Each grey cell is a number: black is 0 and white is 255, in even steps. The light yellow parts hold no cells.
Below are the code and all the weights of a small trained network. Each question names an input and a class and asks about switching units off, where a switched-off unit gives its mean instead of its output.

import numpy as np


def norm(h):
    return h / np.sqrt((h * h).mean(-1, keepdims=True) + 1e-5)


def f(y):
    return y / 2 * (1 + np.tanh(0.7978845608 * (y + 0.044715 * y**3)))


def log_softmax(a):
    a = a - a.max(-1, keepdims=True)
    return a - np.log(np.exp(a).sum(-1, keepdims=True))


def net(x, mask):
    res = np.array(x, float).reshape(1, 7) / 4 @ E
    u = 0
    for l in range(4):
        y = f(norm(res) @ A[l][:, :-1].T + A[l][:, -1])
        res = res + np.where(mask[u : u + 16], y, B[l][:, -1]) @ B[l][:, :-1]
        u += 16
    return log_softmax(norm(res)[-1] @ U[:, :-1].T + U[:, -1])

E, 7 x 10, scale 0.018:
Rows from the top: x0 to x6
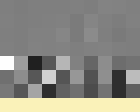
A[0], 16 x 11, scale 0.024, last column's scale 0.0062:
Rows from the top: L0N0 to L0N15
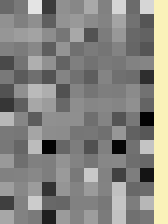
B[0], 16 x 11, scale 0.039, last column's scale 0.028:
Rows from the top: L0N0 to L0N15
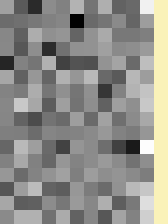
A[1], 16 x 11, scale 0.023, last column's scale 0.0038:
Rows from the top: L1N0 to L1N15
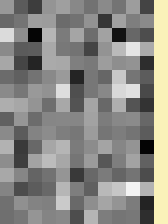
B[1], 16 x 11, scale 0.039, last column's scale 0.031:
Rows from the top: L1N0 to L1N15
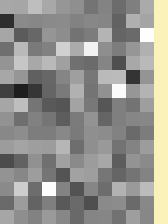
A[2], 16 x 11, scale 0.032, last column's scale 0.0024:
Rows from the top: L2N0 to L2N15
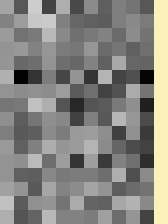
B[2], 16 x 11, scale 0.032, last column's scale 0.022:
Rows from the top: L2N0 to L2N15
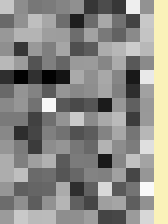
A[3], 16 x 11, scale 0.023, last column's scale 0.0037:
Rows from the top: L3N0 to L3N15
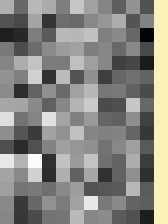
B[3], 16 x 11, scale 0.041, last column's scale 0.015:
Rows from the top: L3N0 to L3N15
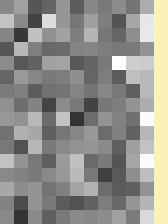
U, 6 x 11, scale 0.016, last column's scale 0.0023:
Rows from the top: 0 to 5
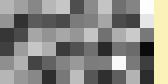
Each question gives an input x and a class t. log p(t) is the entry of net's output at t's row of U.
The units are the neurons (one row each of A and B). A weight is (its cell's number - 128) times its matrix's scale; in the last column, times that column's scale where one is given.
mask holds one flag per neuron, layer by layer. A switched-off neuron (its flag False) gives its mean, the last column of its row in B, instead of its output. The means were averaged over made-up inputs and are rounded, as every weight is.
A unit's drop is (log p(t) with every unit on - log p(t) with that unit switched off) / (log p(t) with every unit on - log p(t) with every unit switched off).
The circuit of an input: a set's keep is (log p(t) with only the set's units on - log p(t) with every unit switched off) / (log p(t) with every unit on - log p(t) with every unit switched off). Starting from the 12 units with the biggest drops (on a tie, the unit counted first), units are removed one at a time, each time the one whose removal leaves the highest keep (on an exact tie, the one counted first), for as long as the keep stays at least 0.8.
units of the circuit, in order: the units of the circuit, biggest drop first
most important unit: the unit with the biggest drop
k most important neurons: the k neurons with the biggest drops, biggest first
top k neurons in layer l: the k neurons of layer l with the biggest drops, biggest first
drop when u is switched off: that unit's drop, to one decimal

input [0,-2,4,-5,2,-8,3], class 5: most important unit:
L0N15
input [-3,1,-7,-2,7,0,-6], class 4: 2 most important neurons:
L0N0, L0N14
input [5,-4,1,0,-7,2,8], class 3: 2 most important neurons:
L0N4, L0N7
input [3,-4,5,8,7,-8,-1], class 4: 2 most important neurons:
L0N10, L1N6
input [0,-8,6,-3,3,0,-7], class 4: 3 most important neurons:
L0N0, L0N14, L0N10
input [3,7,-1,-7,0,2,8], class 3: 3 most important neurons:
L0N0, L0N14, L1N2
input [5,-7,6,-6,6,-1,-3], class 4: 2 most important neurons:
L0N10, L0N0
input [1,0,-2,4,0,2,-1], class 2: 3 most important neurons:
L0N0, L0N14, L0N10
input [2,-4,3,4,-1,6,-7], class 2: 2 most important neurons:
L0N0, L0N10
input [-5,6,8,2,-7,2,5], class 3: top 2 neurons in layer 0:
L0N4, L0N7
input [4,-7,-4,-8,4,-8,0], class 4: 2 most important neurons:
L0N10, L1N6
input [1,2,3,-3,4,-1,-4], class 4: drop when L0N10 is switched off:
0.9
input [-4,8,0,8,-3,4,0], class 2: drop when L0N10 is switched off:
0.8
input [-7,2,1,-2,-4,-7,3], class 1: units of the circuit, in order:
L0N0
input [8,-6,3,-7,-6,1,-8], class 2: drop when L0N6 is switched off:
0.9
